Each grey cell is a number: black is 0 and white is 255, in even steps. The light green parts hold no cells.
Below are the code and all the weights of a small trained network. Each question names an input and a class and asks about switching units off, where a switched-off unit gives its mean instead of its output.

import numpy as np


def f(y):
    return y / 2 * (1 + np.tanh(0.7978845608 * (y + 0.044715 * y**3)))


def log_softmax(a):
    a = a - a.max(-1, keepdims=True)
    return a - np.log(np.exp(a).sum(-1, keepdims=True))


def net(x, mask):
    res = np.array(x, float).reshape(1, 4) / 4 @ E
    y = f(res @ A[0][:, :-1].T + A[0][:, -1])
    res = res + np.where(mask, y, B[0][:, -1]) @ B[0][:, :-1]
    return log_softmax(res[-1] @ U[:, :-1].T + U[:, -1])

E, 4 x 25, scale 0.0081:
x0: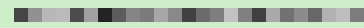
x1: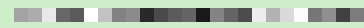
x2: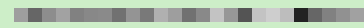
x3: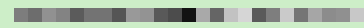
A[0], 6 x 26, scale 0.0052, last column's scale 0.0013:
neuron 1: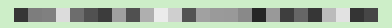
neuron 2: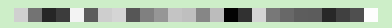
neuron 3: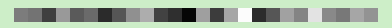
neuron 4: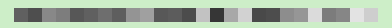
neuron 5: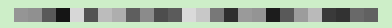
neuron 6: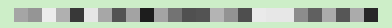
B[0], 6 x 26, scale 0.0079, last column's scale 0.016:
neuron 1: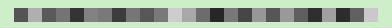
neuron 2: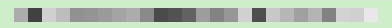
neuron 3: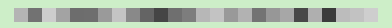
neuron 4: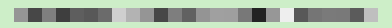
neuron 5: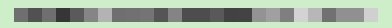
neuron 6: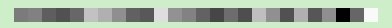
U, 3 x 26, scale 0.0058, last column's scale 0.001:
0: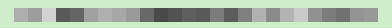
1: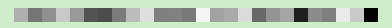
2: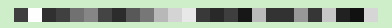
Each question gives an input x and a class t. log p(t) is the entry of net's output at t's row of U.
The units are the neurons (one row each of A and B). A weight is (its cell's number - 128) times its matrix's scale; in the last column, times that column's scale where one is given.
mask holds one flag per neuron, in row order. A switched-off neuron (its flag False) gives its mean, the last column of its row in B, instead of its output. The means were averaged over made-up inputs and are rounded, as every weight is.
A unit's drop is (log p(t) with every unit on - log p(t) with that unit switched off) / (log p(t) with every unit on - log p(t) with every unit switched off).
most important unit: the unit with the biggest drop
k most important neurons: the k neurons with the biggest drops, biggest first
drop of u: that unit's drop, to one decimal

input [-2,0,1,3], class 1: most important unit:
neuron 6
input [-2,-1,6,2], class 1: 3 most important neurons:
[neuron 5; neuron 1; neuron 6]
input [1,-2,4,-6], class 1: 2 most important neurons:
[neuron 6; neuron 2]
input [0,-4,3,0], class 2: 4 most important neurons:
[neuron 2; neuron 1; neuron 3; neuron 4]
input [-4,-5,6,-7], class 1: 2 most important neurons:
[neuron 2; neuron 6]
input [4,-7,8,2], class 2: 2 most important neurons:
[neuron 1; neuron 2]
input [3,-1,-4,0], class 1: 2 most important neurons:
[neuron 6; neuron 5]
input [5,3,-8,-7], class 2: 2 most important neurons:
[neuron 2; neuron 3]
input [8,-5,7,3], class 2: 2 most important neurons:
[neuron 1; neuron 2]
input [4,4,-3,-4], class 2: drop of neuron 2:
0.3
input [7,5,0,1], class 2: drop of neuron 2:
0.1
